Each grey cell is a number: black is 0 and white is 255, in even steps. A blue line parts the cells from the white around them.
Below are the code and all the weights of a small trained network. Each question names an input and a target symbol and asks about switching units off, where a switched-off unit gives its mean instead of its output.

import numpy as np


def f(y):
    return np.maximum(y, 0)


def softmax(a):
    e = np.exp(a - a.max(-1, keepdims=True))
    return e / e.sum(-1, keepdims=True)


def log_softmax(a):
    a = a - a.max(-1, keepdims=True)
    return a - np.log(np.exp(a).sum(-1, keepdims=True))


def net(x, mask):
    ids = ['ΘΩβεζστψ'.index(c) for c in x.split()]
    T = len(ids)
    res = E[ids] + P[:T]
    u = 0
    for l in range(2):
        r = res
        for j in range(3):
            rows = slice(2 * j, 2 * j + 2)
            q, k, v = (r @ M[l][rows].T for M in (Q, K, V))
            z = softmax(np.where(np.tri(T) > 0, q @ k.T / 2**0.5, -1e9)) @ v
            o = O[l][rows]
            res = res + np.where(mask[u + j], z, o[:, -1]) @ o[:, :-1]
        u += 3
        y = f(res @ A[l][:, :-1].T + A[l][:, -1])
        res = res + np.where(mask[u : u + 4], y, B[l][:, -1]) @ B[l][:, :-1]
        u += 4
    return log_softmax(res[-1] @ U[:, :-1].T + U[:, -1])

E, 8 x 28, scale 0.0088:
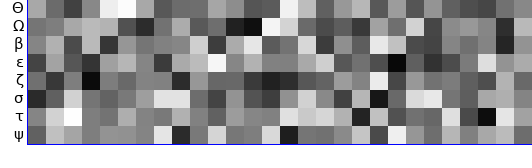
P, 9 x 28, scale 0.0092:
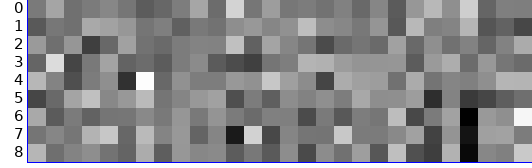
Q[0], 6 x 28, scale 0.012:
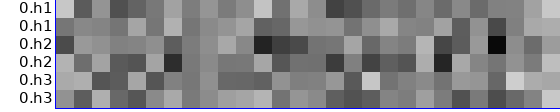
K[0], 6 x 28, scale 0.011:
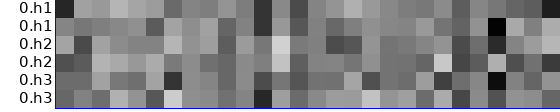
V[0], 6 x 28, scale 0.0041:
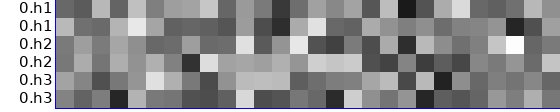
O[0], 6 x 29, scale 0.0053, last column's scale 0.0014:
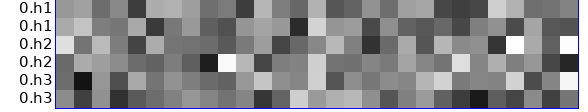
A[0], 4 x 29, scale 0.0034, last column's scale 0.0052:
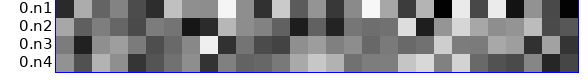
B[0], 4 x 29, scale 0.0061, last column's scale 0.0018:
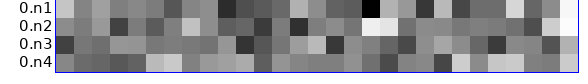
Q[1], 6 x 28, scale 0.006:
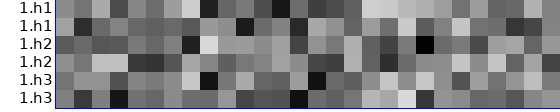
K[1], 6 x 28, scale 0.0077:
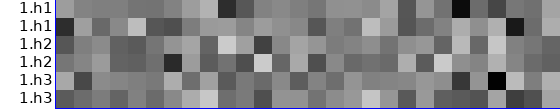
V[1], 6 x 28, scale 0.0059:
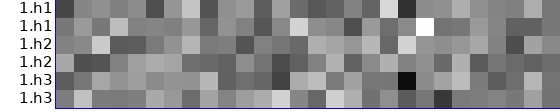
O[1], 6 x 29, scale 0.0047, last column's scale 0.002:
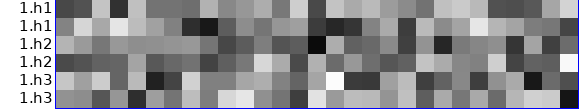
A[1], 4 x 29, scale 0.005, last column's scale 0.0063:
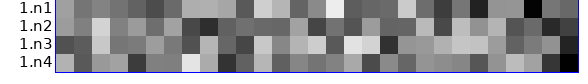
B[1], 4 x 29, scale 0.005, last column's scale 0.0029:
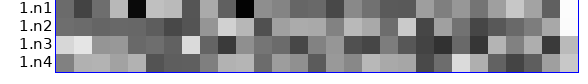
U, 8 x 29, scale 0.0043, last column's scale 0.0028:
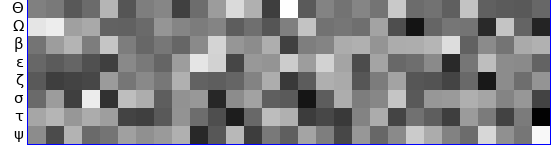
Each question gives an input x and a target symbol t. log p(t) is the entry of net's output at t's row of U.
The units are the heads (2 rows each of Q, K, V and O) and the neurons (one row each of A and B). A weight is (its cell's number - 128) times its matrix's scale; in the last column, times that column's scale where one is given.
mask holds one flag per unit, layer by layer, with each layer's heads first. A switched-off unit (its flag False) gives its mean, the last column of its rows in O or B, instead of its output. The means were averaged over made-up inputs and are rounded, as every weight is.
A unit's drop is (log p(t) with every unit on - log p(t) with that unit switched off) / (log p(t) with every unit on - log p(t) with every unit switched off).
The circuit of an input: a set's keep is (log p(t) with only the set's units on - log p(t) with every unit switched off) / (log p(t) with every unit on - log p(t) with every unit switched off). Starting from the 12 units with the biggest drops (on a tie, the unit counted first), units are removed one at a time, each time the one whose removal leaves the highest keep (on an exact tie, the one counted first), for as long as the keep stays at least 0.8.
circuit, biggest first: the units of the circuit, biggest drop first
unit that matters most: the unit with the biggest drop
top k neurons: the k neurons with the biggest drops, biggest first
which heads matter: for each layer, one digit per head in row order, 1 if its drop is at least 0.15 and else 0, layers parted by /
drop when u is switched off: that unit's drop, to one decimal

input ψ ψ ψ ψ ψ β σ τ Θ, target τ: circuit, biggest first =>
0.h2, 0.n1
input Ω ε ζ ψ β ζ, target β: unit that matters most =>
0.h2
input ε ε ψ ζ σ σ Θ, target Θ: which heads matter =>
010 / 010
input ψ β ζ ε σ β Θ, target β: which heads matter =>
101 / 000
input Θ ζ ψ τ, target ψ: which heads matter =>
011 / 000
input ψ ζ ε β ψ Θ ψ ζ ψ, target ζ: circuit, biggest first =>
0.h2, 0.h3
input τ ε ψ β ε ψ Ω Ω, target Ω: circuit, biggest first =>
0.h3, 0.h1
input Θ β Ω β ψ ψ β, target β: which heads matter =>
100 / 100
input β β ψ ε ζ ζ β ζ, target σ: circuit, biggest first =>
1.h1, 0.h3
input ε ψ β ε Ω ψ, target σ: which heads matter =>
010 / 101
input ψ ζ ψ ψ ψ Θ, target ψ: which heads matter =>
010 / 000
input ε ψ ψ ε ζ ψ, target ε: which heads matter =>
010 / 111
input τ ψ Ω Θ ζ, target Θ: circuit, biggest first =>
0.h1, 1.h2
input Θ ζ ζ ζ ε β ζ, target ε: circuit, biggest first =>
0.h2, 1.h3
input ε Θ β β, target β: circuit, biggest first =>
0.h1, 0.h3
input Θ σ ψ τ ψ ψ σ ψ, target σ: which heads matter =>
111 / 000
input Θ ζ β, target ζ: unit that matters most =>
0.h2
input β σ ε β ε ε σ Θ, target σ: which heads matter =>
101 / 000
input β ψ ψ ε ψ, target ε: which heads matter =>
010 / 000
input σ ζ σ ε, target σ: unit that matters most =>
0.h1
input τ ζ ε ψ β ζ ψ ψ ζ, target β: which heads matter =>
010 / 100
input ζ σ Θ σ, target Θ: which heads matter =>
111 / 000
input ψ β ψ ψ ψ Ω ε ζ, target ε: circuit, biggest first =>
0.h2, 0.h3
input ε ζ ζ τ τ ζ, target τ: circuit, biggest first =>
0.h2, 0.n1
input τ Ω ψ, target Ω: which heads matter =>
101 / 010
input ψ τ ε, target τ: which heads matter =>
011 / 000
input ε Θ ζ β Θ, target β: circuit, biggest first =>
0.h1
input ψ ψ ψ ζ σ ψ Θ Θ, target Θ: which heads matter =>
000 / 000
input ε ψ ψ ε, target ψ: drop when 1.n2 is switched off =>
0.1
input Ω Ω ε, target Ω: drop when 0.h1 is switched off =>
0.2
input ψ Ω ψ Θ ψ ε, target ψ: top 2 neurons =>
1.n2, 1.n1
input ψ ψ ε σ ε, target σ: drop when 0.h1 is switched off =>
0.8
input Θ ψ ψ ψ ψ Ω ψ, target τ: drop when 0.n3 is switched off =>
0.3
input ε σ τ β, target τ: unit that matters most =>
0.h2
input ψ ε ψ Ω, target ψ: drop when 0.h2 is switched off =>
1.1
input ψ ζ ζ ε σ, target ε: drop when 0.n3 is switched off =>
0.0
